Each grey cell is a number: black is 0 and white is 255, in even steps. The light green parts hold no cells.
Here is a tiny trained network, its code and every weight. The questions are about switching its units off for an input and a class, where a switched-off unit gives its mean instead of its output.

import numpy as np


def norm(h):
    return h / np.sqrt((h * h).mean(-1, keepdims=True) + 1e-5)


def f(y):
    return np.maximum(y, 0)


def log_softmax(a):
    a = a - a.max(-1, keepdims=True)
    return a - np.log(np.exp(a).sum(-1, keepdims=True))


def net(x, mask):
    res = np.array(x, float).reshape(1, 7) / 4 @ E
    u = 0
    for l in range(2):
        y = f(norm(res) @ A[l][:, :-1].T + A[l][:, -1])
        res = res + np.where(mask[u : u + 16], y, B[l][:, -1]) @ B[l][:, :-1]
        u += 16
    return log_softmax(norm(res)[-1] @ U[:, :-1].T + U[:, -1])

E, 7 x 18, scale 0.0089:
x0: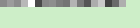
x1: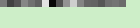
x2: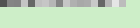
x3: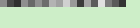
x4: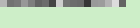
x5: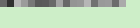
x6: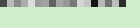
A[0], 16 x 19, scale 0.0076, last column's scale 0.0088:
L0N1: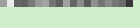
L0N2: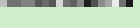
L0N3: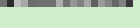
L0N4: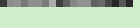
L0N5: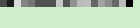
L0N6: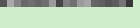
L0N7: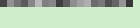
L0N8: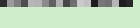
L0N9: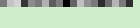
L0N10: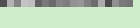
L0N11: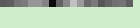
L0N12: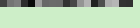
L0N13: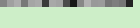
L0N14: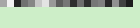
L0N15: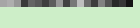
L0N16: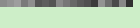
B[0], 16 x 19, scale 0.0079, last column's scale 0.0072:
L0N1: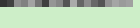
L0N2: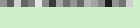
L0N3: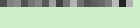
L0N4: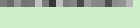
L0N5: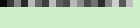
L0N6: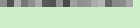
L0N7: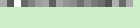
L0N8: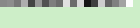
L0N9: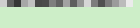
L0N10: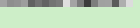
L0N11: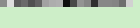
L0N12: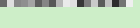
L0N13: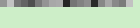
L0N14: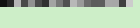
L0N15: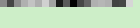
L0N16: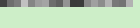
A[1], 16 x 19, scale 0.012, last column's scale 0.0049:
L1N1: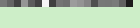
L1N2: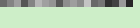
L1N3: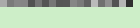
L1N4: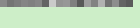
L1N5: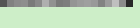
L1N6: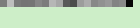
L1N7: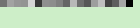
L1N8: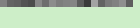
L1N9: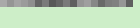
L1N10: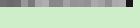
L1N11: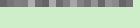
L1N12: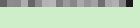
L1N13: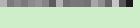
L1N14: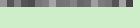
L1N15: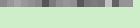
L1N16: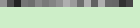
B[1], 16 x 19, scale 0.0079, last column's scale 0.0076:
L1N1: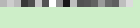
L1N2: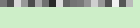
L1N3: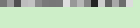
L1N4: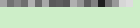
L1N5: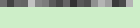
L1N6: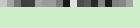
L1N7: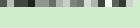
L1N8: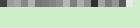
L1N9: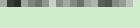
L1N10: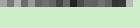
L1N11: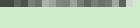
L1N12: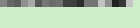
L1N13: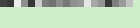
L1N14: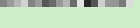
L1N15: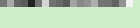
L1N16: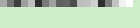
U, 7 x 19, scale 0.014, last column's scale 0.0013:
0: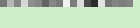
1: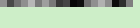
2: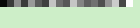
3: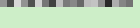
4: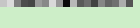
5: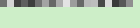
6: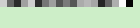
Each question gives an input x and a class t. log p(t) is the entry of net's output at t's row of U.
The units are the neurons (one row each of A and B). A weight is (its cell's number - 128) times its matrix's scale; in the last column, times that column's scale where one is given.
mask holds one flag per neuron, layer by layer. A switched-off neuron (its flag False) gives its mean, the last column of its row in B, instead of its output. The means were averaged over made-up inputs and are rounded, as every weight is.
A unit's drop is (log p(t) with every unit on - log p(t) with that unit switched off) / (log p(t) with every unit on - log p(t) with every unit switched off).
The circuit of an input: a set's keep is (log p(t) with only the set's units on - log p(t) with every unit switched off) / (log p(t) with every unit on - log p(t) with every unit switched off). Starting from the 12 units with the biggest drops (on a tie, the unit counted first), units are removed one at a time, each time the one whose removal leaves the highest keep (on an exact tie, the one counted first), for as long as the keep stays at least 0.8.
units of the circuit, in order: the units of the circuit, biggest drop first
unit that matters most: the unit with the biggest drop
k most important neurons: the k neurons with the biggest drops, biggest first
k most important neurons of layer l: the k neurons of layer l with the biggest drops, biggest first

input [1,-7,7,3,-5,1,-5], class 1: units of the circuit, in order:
L1N12
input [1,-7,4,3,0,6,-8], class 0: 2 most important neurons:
L1N14, L1N3
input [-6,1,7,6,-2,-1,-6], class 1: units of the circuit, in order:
L1N12, L1N10
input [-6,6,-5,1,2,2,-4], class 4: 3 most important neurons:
L1N1, L0N11, L1N7
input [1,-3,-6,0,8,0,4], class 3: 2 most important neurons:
L0N2, L1N13
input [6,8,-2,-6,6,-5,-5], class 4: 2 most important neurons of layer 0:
L0N11, L0N12
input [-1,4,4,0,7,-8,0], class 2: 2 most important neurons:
L0N14, L0N1
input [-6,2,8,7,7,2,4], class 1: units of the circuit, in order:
L1N12, L1N10
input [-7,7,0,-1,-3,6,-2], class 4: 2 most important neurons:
L1N1, L0N11
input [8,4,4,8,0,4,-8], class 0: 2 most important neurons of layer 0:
L0N12, L0N9
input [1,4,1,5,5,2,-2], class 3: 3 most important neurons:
L1N13, L0N2, L0N9
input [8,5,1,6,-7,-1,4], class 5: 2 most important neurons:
L1N7, L0N10
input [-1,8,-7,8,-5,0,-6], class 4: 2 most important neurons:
L1N1, L0N9
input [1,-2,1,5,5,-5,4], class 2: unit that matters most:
L0N14
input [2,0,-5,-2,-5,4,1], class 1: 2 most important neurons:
L0N15, L0N16
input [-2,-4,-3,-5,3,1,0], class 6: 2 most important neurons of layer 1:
L1N9, L1N1
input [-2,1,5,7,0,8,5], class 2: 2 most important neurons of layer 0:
L0N5, L0N3
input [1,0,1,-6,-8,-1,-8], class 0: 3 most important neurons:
L1N3, L1N14, L0N2
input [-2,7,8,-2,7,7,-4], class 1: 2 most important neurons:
L1N5, L1N12
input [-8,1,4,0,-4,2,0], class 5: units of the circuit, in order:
L0N12
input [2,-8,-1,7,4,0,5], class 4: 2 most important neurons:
L0N13, L1N6
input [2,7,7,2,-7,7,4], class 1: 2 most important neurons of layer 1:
L1N5, L1N12
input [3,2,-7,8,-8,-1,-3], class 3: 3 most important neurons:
L1N2, L0N4, L0N9
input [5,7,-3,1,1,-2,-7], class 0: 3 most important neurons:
L1N3, L1N14, L1N8
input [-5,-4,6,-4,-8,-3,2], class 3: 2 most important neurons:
L1N2, L0N7
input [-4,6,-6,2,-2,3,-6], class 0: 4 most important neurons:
L1N14, L1N3, L1N8, L0N13
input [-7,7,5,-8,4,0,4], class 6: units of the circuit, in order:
L0N9
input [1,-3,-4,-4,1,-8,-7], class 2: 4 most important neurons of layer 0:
L0N14, L0N1, L0N8, L0N10
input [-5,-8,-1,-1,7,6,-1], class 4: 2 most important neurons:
L0N13, L1N6
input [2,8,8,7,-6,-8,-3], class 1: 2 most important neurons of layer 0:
L0N5, L0N3
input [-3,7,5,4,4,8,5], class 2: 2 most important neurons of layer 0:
L0N5, L0N3
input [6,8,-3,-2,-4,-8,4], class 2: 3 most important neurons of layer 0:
L0N14, L0N1, L0N13
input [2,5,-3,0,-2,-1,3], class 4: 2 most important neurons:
L0N11, L1N1
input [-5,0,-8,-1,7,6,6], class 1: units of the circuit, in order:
L0N15
